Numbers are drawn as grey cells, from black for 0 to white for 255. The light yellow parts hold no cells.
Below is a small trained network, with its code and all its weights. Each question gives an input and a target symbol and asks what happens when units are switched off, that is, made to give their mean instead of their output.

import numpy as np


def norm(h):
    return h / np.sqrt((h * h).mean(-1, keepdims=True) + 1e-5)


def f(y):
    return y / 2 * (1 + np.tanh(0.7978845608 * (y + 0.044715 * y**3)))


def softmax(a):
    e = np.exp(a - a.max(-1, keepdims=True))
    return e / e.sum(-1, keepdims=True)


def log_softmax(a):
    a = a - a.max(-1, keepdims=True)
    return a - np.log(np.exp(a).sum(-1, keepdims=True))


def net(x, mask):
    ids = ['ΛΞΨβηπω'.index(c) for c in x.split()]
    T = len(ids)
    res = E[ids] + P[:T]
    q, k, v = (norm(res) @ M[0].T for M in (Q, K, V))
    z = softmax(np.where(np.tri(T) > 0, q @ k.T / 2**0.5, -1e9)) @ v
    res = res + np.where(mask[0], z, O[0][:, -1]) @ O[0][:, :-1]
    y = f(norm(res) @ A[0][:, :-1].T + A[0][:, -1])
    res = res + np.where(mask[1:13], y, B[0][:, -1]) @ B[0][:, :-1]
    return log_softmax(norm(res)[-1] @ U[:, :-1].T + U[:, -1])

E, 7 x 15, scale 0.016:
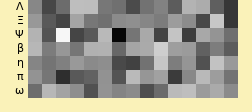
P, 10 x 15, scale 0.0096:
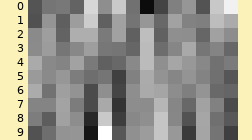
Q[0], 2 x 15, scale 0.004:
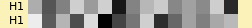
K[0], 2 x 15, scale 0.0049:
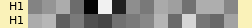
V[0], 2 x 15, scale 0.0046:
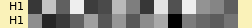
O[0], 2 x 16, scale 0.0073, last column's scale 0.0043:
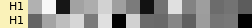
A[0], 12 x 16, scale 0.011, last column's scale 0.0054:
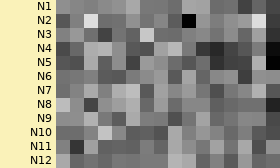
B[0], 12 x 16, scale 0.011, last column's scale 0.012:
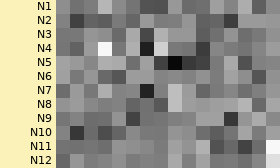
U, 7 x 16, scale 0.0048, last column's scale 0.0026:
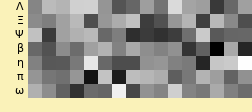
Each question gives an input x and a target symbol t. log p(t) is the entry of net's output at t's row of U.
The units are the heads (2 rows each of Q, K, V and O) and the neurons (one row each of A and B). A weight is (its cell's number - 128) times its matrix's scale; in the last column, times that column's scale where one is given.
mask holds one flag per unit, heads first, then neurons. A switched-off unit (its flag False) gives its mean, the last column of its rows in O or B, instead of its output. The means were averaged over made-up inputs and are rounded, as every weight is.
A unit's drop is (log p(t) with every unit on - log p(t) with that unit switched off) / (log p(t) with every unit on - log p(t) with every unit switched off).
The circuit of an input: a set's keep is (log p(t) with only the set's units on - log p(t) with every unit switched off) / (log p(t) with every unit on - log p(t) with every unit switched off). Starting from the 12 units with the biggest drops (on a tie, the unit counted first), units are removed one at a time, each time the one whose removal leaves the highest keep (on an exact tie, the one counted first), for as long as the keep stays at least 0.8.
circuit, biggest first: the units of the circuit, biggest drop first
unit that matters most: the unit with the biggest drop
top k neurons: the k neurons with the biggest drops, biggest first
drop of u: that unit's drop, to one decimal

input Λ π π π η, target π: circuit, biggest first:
[H1 N11]
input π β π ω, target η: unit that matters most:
N2
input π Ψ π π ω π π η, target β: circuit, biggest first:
[N11 N8]
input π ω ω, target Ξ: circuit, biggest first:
[N11 N12]
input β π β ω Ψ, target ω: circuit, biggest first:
[H1 N4]
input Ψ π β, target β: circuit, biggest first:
[H1 N11 N8]
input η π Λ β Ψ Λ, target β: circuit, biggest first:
[N11 H1]
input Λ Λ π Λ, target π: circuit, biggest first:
[H1 N10]
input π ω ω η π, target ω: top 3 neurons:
[N4 N7 N3]
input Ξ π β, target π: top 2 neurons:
[N7 N11]
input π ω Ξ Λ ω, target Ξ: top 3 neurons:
[N11 N12 N8]
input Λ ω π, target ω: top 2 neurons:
[N4 N7]
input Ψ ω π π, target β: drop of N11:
0.3
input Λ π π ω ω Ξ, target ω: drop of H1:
0.6
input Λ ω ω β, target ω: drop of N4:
0.3
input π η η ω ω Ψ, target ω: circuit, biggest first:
[H1]
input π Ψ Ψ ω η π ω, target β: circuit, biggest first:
[H1 N11]
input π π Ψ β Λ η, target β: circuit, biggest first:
[N11 H1]
